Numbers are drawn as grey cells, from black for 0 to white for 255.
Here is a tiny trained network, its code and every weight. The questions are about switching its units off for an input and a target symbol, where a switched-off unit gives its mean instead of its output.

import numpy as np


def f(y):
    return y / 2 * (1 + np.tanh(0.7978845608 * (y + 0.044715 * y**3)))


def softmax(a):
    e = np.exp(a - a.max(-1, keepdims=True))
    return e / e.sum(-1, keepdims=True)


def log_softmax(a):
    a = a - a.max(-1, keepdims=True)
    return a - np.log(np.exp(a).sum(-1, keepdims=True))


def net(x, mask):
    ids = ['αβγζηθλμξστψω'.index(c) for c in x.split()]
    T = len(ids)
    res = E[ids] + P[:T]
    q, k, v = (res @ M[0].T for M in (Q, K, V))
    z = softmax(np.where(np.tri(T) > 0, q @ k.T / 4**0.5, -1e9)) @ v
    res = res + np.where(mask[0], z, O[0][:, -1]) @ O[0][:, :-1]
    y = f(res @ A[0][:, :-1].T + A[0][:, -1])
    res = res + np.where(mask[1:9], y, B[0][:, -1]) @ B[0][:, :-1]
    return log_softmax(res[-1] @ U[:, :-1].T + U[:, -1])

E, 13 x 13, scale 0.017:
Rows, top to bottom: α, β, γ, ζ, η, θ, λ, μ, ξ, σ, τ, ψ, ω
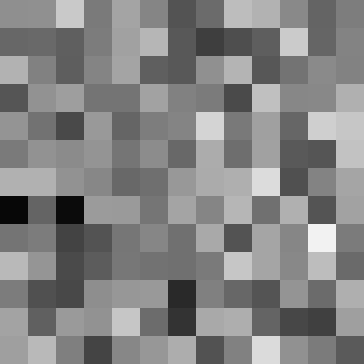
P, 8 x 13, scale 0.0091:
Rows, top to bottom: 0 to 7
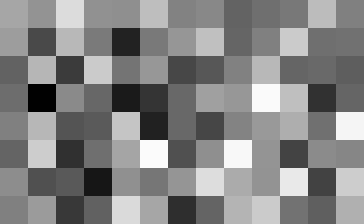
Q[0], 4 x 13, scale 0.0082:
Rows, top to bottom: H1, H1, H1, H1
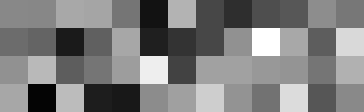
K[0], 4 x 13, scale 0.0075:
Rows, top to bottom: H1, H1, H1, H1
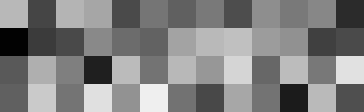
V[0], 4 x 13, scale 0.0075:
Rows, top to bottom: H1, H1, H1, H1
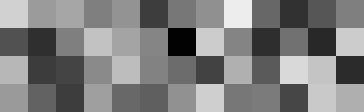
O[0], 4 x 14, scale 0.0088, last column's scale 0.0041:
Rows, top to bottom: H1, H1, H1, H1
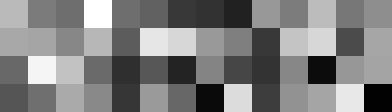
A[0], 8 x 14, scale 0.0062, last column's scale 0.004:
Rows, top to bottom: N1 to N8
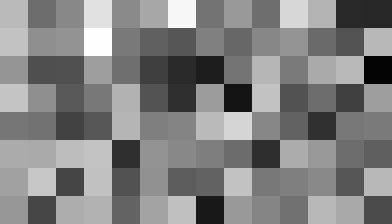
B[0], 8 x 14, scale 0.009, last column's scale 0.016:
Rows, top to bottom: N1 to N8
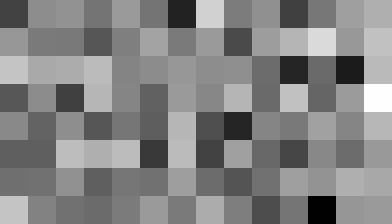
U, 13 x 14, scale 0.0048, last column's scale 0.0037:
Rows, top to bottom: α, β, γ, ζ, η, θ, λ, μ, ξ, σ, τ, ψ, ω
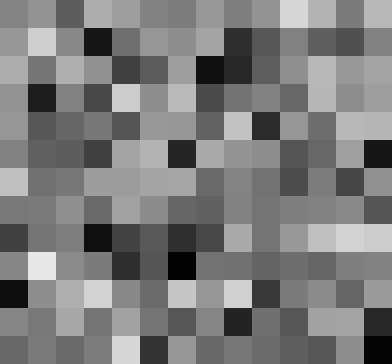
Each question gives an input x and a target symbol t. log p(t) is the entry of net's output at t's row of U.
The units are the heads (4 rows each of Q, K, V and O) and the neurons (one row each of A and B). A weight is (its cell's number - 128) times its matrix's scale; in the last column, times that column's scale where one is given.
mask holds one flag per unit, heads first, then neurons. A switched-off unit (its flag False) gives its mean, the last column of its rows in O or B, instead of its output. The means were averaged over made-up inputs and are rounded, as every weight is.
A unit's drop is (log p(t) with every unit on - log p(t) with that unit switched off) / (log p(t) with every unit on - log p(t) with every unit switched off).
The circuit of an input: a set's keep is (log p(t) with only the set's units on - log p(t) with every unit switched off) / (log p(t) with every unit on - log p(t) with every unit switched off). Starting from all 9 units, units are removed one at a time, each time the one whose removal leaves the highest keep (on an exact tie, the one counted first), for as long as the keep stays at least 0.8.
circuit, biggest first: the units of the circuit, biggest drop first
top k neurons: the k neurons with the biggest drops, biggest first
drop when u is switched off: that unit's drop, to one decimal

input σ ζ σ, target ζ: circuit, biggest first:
(H1, N5)
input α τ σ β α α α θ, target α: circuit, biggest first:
(H1, N4, N2)
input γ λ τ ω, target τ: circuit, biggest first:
(H1, N6)
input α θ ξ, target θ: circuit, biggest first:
(H1, N1, N8)
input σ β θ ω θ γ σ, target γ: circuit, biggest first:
(H1, N7)
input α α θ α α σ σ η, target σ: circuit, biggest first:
(H1)
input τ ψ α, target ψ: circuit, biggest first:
(N1, H1, N4, N7)
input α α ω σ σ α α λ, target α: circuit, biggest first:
(H1, N4, N2)
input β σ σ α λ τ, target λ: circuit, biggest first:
(H1, N3)
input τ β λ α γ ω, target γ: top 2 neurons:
(N7, N6)
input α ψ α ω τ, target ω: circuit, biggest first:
(H1, N4)
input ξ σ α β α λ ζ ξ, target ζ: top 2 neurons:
(N5, N4)
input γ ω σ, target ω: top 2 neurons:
(N4, N5)
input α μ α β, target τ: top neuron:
(N2)
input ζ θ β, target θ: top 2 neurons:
(N1, N8)
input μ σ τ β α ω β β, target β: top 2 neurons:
(N4, N6)
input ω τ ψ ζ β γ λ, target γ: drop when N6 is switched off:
0.1
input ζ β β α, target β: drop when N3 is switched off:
0.0
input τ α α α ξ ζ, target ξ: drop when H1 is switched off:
0.7
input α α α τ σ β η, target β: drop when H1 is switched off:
1.0
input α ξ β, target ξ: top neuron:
(N3)
